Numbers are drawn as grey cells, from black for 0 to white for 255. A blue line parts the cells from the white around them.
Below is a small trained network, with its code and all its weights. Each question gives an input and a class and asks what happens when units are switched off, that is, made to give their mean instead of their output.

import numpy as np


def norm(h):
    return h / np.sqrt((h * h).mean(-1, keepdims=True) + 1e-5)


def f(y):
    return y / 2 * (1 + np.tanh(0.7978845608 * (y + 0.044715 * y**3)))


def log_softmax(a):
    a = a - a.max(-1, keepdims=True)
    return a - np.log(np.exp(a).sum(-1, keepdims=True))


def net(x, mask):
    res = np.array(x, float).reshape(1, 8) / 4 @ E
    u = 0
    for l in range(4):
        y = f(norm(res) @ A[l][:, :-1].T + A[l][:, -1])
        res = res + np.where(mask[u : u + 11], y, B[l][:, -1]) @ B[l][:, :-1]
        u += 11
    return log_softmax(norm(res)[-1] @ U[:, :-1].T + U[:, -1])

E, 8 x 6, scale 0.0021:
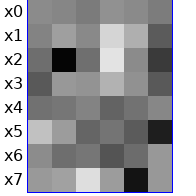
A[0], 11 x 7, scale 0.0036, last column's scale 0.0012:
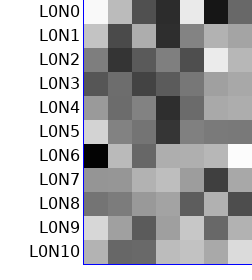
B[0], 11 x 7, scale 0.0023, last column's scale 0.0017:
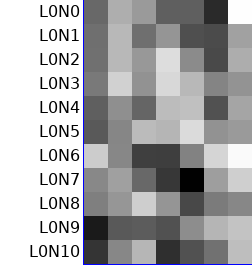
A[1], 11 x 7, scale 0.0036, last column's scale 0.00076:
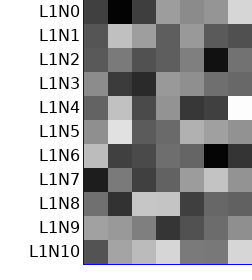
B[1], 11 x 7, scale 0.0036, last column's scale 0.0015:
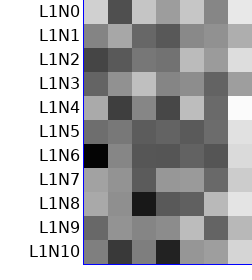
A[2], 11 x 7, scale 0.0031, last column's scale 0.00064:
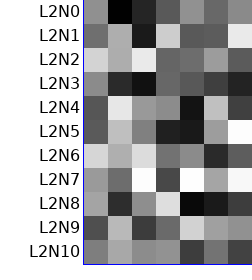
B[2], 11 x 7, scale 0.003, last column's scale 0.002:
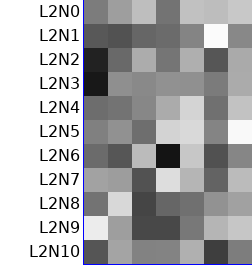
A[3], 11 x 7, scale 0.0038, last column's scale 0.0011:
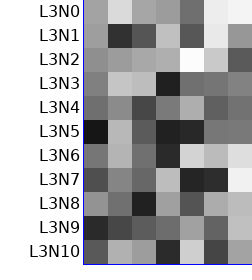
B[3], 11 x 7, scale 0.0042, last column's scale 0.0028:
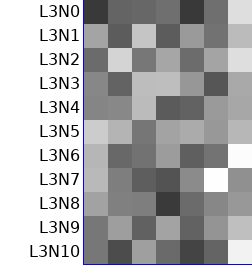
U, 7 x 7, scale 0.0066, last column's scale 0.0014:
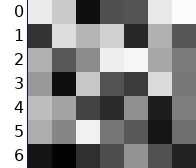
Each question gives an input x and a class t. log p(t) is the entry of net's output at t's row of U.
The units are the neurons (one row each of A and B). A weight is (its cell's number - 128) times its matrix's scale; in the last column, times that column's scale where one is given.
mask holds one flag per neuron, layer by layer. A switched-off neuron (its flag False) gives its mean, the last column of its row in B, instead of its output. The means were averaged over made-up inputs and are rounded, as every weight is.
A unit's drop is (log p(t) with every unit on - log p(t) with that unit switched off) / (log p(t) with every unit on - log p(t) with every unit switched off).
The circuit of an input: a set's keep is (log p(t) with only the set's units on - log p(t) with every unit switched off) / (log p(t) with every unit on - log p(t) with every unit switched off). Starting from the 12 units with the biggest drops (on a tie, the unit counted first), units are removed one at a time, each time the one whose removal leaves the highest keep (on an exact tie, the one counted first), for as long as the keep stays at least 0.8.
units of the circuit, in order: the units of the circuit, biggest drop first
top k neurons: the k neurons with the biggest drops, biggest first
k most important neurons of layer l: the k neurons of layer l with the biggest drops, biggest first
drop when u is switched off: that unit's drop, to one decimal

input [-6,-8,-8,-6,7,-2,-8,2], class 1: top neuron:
(L1N8)
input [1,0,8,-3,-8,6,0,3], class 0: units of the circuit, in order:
(L2N8; L3N7)
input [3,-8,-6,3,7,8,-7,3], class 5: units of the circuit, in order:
(L3N3; L1N8)
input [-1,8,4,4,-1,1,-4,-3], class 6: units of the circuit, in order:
(L3N5; L2N5; L1N10)
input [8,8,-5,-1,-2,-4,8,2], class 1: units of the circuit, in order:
(L3N0; L3N7)
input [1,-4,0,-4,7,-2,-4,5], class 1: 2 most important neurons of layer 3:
(L3N2; L3N10)
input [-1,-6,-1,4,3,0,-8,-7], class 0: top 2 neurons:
(L2N9; L0N6)
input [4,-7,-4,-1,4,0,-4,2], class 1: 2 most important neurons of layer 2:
(L2N5; L2N4)
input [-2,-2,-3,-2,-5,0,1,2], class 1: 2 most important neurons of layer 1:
(L1N0; L1N7)
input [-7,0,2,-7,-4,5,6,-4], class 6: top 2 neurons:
(L1N2; L1N6)
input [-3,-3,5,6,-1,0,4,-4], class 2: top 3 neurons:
(L1N0; L3N0; L0N0)
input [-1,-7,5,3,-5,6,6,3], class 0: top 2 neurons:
(L3N5; L3N7)
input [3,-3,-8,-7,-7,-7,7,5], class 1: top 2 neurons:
(L3N0; L1N8)
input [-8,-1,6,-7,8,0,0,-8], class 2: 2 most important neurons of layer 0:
(L0N3; L0N7)
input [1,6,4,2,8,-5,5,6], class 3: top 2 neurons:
(L3N1; L1N8)
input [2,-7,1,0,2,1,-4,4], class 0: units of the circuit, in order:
(L3N5)
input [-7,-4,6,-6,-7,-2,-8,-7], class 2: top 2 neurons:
(L1N0; L3N0)
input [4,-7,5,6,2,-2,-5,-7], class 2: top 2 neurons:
(L1N0; L3N0)
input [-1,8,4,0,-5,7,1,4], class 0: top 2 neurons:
(L3N7; L3N5)
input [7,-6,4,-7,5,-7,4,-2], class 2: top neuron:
(L1N0)
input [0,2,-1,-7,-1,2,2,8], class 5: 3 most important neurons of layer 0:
(L0N9; L0N1; L0N6)
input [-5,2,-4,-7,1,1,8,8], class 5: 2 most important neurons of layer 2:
(L2N6; L2N2)
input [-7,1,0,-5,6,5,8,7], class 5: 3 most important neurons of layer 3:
(L3N3; L3N10; L3N2)
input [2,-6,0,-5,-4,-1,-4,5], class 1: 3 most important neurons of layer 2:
(L2N5; L2N2; L2N4)
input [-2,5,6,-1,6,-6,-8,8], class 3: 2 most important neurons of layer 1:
(L1N8; L1N10)
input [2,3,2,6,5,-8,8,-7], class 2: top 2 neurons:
(L1N0; L1N8)
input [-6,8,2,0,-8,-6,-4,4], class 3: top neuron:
(L3N1)
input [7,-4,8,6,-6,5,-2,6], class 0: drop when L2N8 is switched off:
0.2
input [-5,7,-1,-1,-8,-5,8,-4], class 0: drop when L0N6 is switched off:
0.1
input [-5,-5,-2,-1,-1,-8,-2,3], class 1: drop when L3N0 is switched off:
0.1
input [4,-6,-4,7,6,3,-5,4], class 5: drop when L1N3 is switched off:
0.0
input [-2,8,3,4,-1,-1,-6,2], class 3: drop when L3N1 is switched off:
0.3
